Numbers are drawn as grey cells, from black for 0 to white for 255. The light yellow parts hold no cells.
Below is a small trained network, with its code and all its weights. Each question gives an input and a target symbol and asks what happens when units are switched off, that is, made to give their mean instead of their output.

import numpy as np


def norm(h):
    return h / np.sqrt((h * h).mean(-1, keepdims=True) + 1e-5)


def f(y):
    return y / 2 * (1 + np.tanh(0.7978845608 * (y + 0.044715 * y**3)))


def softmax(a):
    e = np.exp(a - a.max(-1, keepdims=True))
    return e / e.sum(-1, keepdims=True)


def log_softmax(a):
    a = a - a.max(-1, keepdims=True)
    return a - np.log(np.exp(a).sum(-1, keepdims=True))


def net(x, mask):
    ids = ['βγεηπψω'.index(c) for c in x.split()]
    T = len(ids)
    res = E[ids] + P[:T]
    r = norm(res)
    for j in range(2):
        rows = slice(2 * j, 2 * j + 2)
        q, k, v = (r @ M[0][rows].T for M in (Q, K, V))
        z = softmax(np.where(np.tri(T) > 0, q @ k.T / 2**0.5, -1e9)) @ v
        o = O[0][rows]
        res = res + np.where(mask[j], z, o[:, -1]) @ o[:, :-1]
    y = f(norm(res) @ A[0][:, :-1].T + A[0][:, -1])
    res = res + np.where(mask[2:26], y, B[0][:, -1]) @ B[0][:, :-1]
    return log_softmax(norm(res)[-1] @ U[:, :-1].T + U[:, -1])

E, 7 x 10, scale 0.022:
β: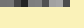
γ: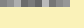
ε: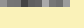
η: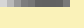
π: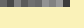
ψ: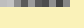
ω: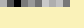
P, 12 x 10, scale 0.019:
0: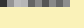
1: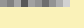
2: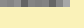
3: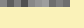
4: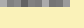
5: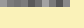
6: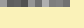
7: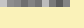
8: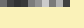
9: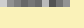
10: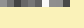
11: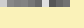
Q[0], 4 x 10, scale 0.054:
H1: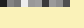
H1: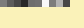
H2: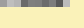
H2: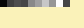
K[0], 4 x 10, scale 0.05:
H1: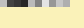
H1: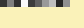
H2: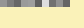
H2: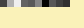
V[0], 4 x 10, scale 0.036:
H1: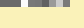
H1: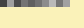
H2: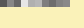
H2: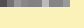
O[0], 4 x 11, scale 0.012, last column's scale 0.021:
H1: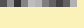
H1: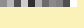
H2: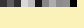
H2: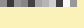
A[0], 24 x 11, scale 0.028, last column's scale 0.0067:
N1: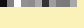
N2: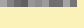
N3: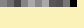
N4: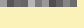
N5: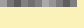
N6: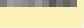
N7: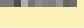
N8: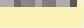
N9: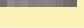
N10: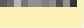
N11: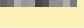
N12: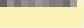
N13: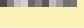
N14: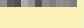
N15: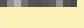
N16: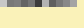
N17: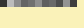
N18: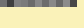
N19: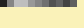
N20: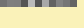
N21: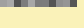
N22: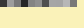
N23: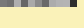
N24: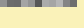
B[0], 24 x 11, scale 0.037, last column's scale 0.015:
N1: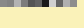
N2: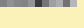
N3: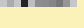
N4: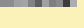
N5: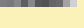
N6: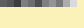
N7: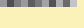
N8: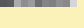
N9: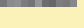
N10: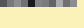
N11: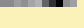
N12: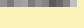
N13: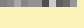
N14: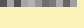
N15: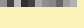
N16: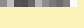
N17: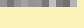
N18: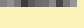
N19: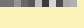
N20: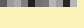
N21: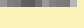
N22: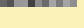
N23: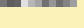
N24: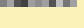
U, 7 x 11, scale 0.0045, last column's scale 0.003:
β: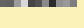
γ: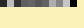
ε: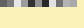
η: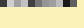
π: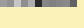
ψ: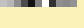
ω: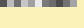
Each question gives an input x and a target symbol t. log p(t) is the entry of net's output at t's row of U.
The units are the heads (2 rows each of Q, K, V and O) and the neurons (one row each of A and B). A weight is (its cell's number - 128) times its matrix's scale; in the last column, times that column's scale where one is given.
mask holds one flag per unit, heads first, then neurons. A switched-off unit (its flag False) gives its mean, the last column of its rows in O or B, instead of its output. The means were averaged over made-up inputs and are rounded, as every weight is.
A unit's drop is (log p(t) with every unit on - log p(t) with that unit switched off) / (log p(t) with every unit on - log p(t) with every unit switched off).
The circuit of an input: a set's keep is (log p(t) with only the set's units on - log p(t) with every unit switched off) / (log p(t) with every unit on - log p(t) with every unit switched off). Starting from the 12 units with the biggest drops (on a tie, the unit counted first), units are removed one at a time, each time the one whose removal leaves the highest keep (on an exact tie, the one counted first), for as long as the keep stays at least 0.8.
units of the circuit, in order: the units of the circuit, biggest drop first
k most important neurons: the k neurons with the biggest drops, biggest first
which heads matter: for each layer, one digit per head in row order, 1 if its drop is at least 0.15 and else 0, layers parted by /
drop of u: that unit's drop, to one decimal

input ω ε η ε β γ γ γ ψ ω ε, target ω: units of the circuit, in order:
(H1)
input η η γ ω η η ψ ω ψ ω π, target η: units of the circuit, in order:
(H1 N20 N4)
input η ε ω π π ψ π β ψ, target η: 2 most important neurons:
(N20 N4)
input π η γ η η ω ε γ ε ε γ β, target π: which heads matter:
10
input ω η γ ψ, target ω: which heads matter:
11
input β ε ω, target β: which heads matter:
00
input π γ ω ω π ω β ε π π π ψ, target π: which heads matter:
10
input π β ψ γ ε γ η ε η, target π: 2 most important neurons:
(N16 N2)
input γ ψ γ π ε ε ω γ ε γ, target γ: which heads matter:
00
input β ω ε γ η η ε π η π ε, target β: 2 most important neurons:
(N16 N3)
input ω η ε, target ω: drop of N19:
0.1
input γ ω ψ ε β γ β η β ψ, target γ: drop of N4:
0.1
